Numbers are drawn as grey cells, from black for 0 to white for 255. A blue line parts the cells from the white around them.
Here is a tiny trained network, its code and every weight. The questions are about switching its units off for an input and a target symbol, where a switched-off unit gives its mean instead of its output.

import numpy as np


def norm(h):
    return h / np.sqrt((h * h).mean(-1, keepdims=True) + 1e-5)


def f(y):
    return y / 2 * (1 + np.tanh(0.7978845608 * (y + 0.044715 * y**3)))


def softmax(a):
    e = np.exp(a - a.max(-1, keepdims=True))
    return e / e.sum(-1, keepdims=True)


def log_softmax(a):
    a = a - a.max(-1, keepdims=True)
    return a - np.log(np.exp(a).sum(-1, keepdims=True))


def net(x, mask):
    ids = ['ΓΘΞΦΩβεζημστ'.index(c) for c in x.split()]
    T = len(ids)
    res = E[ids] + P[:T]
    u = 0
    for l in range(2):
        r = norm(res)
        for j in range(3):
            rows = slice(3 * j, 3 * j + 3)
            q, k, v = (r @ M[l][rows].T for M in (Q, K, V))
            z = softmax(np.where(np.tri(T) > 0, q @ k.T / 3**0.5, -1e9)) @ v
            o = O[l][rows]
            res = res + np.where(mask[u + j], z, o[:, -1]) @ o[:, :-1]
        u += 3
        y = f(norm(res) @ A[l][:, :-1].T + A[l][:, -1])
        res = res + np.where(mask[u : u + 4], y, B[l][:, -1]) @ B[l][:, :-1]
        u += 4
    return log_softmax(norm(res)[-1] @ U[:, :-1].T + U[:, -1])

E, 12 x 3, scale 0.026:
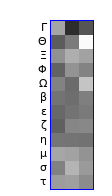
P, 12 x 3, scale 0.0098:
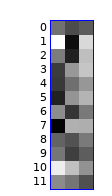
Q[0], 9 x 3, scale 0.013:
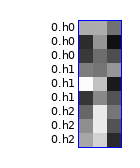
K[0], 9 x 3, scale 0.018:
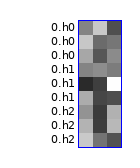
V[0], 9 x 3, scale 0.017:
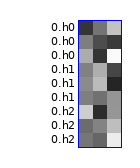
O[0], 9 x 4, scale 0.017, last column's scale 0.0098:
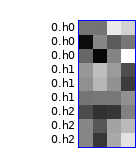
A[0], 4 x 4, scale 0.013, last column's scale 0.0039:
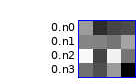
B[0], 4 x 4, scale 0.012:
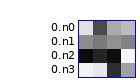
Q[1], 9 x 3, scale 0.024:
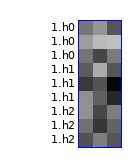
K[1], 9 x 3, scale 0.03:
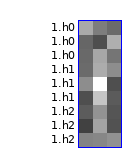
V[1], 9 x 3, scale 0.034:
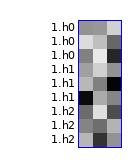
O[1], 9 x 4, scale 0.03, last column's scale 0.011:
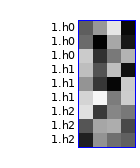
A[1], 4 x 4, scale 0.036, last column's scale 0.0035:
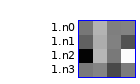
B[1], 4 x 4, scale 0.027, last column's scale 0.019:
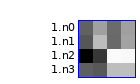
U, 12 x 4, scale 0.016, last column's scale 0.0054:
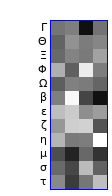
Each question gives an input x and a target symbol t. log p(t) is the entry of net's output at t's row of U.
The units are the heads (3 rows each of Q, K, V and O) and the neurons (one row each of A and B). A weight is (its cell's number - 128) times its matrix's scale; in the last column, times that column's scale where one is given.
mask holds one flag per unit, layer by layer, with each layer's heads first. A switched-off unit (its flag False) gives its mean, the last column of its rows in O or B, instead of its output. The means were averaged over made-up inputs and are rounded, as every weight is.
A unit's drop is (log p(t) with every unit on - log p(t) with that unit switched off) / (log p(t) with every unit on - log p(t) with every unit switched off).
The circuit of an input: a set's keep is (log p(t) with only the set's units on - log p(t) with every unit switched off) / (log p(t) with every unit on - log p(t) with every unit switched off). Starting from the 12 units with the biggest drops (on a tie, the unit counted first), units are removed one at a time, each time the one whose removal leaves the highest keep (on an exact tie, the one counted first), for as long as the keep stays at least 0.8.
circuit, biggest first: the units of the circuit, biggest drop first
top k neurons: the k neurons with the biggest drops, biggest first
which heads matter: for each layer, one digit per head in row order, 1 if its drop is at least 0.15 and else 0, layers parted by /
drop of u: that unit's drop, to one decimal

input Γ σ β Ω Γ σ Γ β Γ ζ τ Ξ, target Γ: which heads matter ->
101 / 000
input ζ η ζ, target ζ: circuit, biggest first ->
0.h0, 1.h1
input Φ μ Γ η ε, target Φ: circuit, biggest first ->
0.h0, 1.h1, 0.h2
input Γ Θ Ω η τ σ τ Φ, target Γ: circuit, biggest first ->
0.h0, 1.h0
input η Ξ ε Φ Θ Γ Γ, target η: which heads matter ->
101 / 000
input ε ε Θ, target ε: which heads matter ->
101 / 010
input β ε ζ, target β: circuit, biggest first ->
1.h0
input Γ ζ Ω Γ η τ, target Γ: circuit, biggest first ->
0.h2, 1.h0
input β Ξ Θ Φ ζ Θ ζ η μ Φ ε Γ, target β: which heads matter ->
101 / 000
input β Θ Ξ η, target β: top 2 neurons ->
0.n2, 0.n0
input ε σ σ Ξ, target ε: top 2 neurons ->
0.n2, 0.n3
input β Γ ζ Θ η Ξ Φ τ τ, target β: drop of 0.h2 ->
0.2
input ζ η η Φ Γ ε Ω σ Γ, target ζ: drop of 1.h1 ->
0.2
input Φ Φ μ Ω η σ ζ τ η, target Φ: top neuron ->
0.n2
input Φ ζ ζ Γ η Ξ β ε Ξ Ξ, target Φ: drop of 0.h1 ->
0.0
